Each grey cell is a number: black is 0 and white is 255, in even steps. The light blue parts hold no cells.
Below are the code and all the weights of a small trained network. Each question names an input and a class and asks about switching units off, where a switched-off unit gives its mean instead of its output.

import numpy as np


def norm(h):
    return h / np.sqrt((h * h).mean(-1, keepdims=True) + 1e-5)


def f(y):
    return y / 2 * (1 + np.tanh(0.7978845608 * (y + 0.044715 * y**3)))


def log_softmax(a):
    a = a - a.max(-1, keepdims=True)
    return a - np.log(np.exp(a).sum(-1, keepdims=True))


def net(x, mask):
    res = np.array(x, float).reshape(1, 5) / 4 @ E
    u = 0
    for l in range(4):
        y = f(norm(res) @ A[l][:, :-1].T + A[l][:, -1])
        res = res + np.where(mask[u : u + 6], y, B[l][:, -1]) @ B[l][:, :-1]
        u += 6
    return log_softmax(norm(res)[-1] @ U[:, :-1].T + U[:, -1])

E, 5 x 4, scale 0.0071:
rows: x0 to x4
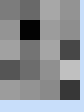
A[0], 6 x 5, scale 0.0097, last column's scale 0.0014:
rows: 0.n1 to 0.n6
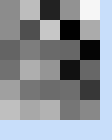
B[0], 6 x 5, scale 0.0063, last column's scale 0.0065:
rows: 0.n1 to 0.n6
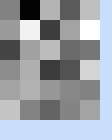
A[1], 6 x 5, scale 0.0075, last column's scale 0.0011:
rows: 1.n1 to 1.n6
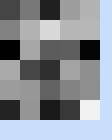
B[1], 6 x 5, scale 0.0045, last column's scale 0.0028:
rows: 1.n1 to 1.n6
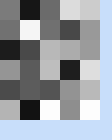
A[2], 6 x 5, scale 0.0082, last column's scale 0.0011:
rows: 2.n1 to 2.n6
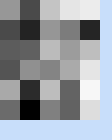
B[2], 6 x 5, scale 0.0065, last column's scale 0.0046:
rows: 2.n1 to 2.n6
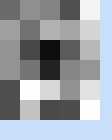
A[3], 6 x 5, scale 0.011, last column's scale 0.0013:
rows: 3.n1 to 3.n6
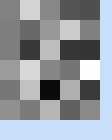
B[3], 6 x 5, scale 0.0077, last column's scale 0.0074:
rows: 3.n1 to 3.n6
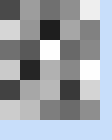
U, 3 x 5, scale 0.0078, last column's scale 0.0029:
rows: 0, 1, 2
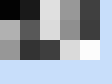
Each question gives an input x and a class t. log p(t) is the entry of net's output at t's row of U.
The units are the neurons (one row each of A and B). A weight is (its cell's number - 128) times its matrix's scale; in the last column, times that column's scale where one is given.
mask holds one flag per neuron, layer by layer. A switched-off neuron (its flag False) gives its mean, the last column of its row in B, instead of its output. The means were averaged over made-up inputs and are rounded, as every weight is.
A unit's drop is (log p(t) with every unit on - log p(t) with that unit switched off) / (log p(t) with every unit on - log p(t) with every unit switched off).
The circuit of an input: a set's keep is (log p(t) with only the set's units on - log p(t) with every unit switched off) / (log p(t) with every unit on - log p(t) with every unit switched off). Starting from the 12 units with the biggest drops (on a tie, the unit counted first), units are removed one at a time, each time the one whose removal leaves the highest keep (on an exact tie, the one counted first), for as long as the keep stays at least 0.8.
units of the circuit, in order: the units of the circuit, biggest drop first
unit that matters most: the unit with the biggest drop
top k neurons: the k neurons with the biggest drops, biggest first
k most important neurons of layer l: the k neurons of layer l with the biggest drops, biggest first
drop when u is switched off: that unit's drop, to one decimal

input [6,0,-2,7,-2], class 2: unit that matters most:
3.n2
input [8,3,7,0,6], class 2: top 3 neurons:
[0.n2 2.n5 3.n3]
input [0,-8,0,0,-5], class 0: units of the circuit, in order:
[0.n2 0.n1]
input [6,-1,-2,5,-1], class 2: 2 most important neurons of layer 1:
[1.n1 1.n4]
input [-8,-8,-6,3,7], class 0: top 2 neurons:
[1.n3 2.n6]
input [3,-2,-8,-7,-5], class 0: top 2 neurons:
[0.n1 2.n6]
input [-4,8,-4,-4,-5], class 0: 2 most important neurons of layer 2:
[2.n6 2.n5]
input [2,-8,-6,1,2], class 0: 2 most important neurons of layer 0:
[0.n2 0.n1]
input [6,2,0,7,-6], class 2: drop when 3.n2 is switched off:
0.5
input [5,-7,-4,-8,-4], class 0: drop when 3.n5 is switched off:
-0.1
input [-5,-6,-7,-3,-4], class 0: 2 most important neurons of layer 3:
[3.n4 3.n3]
